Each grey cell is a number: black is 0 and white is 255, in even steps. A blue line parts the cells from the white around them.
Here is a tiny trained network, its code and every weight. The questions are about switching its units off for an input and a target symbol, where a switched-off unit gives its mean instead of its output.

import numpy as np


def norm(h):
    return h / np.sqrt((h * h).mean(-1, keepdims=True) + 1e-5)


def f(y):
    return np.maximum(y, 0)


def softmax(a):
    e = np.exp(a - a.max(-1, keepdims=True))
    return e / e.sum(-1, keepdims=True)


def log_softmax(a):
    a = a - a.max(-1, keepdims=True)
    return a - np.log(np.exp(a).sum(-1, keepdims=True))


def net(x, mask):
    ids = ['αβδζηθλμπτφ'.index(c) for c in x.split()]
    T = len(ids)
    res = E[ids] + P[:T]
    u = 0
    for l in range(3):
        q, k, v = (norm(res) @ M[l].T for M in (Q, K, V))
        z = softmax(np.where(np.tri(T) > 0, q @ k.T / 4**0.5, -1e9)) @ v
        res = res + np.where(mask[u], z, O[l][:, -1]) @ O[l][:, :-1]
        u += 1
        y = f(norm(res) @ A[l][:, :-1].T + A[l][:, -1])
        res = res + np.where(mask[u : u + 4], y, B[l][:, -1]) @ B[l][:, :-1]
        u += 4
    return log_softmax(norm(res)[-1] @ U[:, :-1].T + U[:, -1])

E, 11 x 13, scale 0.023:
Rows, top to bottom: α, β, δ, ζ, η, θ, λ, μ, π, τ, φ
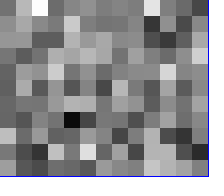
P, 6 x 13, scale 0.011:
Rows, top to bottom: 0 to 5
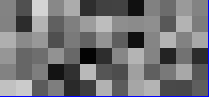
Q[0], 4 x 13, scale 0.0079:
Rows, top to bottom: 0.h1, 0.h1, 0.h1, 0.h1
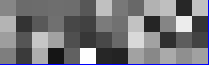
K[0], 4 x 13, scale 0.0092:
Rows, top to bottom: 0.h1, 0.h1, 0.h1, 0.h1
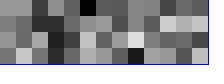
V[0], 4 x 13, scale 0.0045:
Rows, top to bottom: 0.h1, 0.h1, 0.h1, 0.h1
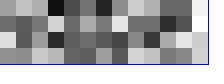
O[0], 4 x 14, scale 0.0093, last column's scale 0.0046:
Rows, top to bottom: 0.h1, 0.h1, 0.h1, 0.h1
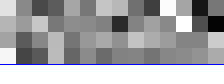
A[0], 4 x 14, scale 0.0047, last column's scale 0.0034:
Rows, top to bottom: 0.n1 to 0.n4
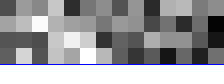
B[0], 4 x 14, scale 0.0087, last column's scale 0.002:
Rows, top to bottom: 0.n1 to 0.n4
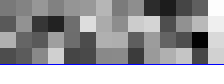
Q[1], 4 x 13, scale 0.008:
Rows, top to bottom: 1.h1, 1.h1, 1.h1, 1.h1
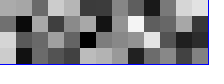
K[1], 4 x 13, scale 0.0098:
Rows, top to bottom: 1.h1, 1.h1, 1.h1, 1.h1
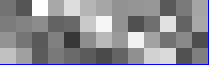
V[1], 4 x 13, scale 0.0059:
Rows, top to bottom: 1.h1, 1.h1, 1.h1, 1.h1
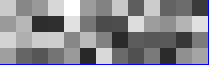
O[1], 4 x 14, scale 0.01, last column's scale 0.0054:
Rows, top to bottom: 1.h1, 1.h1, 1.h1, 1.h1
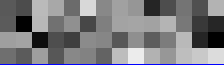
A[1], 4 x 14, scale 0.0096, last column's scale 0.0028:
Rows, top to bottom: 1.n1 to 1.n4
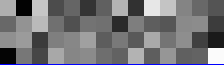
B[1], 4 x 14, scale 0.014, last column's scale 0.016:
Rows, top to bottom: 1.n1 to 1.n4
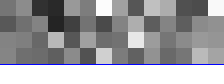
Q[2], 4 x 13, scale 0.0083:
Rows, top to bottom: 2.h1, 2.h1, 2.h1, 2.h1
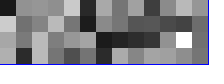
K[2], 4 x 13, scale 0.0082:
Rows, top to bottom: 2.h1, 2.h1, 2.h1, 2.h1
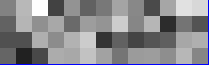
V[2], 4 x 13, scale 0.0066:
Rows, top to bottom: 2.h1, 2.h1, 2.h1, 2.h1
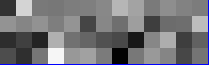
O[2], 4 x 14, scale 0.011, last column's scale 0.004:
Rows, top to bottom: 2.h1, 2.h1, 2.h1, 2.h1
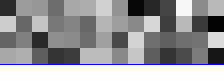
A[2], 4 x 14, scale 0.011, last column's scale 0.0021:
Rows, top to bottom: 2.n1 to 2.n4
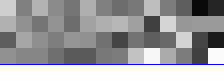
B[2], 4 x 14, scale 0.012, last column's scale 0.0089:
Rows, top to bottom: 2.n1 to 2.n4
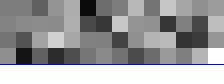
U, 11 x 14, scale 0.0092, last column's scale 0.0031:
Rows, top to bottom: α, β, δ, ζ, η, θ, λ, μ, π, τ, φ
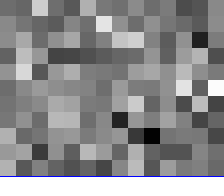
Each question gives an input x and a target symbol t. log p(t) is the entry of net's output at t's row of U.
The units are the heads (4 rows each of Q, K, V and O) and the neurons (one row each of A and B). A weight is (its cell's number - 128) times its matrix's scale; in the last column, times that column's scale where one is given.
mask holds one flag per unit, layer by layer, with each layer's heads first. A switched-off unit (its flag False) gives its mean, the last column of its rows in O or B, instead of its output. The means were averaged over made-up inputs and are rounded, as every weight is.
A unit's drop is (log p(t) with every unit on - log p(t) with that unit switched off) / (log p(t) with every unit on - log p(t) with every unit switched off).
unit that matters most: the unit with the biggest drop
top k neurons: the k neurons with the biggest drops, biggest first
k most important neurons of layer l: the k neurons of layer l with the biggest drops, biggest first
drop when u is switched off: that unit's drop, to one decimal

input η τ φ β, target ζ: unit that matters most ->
0.h1
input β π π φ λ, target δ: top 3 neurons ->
[2.n2 1.n1 2.n4]
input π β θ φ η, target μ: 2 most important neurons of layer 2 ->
[2.n3 2.n4]
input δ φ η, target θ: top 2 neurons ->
[0.n4 1.n1]
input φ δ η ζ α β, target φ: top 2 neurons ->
[1.n1 1.n2]
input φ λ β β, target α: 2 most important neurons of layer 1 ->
[1.n2 1.n1]
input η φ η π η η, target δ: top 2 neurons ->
[2.n2 1.n1]
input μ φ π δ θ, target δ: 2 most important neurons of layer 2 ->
[2.n2 2.n4]
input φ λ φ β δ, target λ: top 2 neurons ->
[1.n1 2.n4]
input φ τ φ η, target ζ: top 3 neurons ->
[1.n2 1.n4 1.n1]
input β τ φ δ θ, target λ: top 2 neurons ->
[1.n1 2.n4]
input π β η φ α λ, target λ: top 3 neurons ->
[1.n1 0.n2 2.n4]
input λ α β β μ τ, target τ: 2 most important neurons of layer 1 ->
[1.n1 1.n3]
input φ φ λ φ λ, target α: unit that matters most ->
0.h1
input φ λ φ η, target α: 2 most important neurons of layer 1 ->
[1.n2 1.n1]
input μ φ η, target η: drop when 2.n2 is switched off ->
0.0
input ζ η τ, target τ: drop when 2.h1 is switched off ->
0.4
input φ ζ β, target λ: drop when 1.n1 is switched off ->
0.5
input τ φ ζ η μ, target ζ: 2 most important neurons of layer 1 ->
[1.n1 1.n2]
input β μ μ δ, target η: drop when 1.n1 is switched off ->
0.1
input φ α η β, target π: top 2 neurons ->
[1.n1 0.n2]
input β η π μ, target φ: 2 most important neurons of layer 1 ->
[1.n1 1.n4]
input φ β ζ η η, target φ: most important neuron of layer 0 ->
[0.n1]
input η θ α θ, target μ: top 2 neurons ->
[2.n3 1.n1]
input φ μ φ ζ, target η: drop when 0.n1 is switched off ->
0.1
